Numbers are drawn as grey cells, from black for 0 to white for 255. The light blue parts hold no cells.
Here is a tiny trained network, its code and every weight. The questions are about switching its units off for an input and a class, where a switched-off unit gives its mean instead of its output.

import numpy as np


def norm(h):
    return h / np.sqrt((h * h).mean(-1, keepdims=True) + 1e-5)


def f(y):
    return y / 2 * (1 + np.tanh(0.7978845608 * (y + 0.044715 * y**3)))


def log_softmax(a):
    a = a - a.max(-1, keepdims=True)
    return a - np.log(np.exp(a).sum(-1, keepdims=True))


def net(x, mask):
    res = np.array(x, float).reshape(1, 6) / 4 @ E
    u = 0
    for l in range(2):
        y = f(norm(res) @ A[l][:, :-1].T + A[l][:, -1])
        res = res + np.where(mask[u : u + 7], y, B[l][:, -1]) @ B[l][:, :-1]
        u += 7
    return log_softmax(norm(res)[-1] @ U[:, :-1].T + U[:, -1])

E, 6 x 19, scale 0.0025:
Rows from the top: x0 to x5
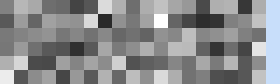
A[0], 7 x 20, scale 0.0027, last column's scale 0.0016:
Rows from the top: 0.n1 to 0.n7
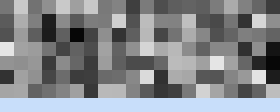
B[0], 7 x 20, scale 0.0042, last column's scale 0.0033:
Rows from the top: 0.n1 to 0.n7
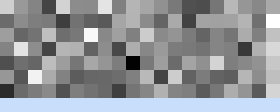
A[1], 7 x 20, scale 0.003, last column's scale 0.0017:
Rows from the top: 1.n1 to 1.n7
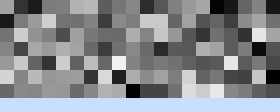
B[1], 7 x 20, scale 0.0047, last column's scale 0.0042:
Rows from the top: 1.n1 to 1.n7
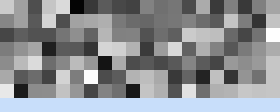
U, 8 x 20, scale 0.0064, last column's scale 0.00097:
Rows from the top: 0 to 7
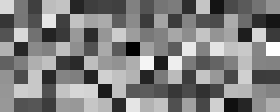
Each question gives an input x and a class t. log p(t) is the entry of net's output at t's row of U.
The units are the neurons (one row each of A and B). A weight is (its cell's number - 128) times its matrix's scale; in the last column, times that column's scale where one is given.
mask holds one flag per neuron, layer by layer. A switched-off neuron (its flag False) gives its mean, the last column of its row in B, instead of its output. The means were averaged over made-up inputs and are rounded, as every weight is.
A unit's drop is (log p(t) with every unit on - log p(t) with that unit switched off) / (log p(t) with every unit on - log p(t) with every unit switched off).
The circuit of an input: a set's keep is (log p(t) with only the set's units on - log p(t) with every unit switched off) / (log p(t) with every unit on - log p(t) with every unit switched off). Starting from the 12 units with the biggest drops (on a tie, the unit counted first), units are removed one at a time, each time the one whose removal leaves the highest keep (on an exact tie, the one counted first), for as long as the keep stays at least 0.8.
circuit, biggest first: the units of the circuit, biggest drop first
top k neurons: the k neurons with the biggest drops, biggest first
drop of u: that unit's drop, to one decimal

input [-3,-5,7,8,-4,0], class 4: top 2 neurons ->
0.n3; 0.n6
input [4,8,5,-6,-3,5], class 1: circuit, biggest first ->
1.n2
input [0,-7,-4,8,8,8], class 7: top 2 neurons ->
1.n6; 0.n4
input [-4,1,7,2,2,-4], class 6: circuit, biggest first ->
0.n1; 1.n5
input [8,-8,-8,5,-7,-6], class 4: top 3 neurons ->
0.n6; 0.n3; 1.n3
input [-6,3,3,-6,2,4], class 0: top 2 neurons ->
1.n1; 0.n2
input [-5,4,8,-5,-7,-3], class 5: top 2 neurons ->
1.n4; 0.n7
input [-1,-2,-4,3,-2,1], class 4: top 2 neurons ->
0.n6; 0.n3
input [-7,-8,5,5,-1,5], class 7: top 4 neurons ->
1.n6; 0.n2; 1.n5; 1.n2
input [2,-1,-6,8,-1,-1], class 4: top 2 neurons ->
0.n6; 0.n3
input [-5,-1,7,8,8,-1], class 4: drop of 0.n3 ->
0.1
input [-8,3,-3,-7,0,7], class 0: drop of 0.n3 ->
0.0
